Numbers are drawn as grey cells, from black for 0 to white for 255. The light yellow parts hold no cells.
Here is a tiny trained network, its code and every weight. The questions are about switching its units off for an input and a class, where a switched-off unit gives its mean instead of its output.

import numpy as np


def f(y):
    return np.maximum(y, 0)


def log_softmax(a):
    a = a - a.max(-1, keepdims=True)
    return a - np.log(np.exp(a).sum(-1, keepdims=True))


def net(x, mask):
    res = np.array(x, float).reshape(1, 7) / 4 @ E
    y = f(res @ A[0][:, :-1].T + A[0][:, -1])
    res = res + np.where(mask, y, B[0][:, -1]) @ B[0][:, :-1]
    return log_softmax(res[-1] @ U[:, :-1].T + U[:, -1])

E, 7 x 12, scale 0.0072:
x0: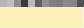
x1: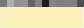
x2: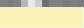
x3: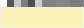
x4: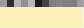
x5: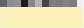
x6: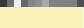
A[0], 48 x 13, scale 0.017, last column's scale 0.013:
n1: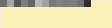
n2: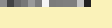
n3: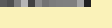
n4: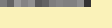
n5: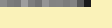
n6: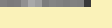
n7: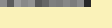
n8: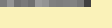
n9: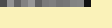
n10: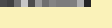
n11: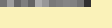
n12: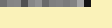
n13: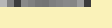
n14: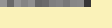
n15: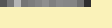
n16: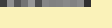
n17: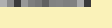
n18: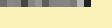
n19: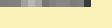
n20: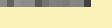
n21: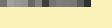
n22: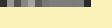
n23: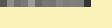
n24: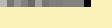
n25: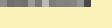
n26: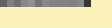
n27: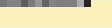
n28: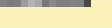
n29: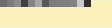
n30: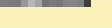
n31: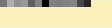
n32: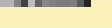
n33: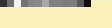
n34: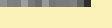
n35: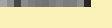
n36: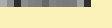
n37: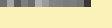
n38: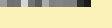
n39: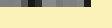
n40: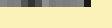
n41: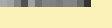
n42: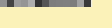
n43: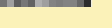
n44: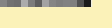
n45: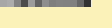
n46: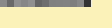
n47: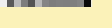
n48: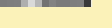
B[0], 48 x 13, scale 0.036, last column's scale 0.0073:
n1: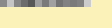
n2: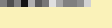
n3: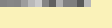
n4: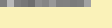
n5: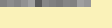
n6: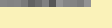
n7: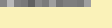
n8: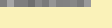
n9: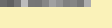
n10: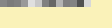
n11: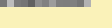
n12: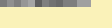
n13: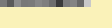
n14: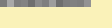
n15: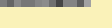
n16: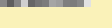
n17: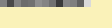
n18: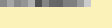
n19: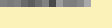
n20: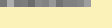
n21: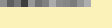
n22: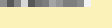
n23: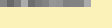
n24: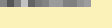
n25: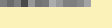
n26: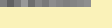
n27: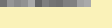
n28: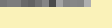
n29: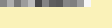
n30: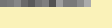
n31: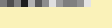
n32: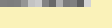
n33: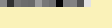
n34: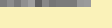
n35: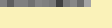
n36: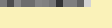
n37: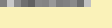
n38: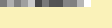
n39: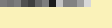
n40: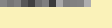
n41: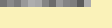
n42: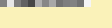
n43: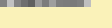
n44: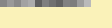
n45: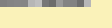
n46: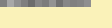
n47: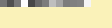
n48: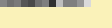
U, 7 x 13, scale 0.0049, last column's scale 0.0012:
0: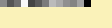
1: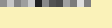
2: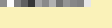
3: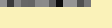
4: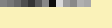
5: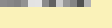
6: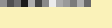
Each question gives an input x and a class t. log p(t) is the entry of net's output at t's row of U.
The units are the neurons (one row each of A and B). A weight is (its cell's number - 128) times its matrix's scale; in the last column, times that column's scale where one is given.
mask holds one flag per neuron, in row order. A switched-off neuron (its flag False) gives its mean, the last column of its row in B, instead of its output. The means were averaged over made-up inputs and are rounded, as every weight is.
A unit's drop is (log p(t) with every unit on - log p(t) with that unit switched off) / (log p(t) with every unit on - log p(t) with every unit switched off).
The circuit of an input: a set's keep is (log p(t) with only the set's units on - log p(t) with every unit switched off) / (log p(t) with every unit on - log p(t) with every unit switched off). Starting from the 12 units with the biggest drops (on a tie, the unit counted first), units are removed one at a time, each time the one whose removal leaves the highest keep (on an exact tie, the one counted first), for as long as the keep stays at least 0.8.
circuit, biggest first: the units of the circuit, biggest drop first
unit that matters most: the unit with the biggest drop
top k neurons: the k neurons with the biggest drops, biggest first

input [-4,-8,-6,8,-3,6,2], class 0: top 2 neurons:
[n47, n31]
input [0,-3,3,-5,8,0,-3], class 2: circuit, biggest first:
[n42]
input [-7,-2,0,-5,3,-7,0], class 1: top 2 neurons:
[n38, n44]
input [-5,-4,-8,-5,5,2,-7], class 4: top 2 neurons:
[n39, n40]
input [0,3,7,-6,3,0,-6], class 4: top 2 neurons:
[n48, n47]
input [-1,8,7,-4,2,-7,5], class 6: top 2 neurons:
[n31, n21]
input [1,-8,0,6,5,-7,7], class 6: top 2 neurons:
[n2, n25]
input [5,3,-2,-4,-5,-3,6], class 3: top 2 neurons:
[n33, n42]
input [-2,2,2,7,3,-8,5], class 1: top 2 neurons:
[n38, n22]
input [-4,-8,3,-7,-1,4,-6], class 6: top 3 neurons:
[n2, n47, n25]
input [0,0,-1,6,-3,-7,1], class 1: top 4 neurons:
[n38, n22, n16, n44]
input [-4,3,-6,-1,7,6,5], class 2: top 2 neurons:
[n42, n38]
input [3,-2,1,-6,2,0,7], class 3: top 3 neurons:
[n33, n47, n15]
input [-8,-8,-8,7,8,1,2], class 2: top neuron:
[n42]
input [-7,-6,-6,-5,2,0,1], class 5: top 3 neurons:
[n10, n3, n48]
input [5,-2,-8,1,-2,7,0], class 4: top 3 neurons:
[n39, n40, n38]
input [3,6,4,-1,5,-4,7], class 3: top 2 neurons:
[n33, n2]
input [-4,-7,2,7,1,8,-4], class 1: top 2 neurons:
[n29, n18]
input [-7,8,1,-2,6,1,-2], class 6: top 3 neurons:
[n31, n21, n32]
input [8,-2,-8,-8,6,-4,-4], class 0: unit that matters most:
n16
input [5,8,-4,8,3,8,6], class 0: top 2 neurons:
[n47, n24]
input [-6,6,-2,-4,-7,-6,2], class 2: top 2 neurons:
[n1, n43]
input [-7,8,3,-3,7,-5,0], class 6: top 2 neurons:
[n31, n21]
